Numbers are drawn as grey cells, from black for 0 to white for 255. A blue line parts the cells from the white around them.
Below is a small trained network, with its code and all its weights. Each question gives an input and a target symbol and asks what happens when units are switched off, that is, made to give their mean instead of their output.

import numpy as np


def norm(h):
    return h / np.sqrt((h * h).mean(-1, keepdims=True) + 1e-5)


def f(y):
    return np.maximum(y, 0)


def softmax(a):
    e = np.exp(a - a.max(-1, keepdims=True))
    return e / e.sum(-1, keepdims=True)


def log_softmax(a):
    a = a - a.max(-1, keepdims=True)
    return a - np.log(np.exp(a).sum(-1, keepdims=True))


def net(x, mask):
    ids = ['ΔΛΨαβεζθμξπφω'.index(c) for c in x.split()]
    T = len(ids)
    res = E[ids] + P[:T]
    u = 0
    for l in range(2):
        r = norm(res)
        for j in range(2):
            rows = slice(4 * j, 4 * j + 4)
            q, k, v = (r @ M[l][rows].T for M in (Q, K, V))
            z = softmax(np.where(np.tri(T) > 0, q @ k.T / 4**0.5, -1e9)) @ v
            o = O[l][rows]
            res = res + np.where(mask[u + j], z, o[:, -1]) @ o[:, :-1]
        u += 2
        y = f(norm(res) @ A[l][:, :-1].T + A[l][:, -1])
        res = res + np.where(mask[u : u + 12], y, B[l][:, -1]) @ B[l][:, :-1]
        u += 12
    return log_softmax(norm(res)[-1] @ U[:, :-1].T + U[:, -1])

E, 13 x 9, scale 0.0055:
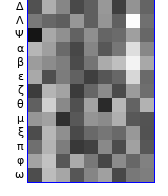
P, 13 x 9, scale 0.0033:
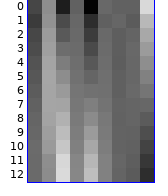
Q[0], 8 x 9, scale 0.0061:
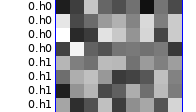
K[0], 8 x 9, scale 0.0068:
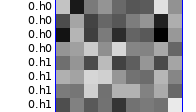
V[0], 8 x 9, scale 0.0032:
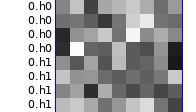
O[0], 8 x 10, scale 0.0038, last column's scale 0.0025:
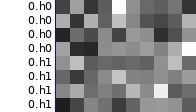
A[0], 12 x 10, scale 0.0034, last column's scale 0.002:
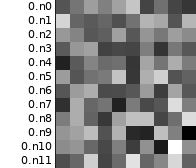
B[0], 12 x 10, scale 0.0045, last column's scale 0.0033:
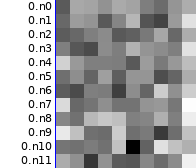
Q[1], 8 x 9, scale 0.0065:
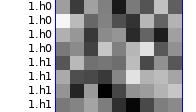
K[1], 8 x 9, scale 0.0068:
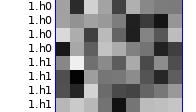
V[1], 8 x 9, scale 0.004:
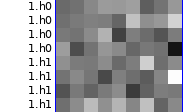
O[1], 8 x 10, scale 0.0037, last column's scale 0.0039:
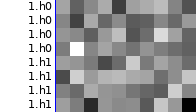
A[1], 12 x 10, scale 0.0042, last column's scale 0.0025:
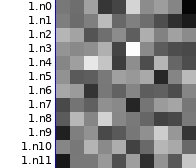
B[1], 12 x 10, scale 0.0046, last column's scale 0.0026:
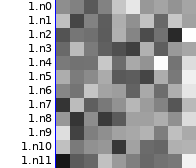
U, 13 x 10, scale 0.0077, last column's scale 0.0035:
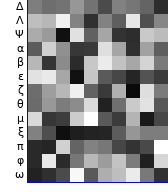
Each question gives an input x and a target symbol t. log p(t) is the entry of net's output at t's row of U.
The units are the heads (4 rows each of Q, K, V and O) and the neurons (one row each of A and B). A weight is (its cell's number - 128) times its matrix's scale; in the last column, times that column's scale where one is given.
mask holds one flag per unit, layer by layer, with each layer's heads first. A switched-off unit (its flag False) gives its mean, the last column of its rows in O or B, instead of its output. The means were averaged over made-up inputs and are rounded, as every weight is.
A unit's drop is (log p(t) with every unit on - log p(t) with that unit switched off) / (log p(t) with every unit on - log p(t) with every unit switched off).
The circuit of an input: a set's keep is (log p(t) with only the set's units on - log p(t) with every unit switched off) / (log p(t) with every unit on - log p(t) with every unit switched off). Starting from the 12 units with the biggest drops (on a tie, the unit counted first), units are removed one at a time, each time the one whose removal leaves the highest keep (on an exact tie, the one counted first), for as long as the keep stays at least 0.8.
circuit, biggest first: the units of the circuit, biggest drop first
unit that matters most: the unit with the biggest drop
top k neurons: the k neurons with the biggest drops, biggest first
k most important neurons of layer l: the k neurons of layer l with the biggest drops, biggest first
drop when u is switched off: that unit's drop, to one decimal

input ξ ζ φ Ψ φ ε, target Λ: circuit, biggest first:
0.h0
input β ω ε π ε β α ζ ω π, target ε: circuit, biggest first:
0.n9; 0.h0
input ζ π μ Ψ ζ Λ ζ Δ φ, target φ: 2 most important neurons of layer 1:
1.n7; 1.n2
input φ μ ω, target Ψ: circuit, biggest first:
0.h0; 0.n7
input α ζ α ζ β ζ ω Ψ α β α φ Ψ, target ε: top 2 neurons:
0.n9; 0.n4
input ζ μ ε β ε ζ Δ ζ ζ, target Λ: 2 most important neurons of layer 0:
0.n9; 0.n6
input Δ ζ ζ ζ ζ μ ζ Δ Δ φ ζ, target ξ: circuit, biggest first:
0.h0; 0.n11; 0.h1
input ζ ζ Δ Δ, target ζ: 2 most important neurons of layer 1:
1.n6; 1.n3
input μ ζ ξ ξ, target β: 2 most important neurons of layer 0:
0.n11; 0.n9
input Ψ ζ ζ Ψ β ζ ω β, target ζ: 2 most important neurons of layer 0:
0.n6; 0.n3
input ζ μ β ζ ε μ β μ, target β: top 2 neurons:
0.n8; 1.n1
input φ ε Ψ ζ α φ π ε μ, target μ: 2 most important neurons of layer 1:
1.n5; 1.n6
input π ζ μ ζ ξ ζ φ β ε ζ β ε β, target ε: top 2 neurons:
0.n11; 0.n4
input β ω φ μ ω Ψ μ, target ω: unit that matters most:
0.n9
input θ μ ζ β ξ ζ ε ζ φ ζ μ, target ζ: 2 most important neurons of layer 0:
0.n1; 0.n9
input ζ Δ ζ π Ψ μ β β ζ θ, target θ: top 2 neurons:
0.n10; 0.n6
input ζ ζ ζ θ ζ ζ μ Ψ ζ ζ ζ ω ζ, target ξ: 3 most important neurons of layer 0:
0.n7; 0.n11; 0.n4
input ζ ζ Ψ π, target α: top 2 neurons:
0.n9; 1.n0
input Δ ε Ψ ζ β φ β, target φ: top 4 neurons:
0.n11; 0.n6; 0.n4; 1.n2
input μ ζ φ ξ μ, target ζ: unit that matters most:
1.h0
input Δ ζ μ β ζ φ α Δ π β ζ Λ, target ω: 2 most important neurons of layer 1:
1.n4; 1.n11
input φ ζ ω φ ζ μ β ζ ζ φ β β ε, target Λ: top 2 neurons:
1.n4; 0.n9
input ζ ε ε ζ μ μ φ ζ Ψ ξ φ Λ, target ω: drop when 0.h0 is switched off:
0.1
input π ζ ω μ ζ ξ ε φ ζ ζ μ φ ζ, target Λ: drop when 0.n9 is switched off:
0.1
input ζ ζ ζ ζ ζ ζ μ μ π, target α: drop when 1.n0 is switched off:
0.2
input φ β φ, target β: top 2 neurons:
1.n8; 0.n11
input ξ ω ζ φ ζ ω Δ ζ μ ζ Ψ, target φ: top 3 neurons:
1.n7; 0.n7; 0.n4
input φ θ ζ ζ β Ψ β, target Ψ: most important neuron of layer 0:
0.n11
